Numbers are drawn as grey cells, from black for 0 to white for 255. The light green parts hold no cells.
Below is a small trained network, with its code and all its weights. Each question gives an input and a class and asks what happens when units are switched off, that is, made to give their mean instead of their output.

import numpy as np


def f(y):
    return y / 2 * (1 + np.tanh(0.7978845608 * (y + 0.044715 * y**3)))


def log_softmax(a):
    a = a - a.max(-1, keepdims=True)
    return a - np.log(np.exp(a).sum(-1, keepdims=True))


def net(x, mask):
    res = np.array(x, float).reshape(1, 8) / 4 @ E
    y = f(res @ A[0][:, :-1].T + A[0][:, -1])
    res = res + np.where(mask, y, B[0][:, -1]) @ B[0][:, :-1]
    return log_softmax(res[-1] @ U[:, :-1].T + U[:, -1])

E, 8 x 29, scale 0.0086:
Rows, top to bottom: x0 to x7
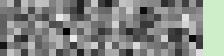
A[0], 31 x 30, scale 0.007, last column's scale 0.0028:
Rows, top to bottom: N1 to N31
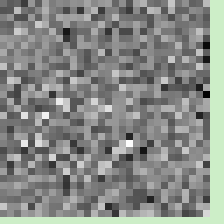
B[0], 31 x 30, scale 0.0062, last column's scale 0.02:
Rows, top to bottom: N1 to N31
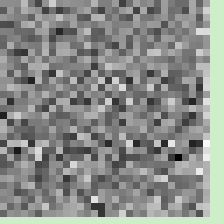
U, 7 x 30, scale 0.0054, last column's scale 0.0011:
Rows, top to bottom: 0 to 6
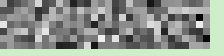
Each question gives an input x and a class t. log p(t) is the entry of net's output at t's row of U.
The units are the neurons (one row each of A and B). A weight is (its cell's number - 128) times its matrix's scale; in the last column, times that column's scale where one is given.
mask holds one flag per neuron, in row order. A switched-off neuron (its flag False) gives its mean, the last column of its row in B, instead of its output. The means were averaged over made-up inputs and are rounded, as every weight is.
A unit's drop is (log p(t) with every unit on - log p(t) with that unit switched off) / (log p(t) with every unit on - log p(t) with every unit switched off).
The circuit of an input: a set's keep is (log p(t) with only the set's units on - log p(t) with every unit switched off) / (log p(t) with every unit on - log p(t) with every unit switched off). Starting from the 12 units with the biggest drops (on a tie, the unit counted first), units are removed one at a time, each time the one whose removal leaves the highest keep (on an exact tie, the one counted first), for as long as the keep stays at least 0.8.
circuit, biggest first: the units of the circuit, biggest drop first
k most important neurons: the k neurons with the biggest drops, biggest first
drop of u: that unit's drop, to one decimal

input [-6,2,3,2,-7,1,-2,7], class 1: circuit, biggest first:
[N16]
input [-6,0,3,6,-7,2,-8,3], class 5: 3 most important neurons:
[N12 N29 N15]
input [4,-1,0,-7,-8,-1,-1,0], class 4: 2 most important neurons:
[N21 N30]
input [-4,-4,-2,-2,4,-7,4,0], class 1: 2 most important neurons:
[N24 N23]
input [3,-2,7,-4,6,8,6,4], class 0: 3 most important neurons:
[N22 N11 N15]
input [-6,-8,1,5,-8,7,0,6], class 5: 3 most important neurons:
[N12 N3 N29]
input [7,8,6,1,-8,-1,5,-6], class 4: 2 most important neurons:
[N21 N17]
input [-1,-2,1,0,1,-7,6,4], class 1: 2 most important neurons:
[N23 N24]
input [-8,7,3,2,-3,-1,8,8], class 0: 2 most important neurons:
[N22 N11]
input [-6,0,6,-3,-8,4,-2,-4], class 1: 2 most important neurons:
[N16 N25]
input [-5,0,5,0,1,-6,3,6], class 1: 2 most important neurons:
[N16 N24]
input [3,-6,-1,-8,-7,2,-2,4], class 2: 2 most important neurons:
[N13 N31]
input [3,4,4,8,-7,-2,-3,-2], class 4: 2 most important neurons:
[N21 N17]
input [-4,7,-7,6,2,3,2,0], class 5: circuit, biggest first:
[N12]
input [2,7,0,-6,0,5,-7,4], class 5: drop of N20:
0.0
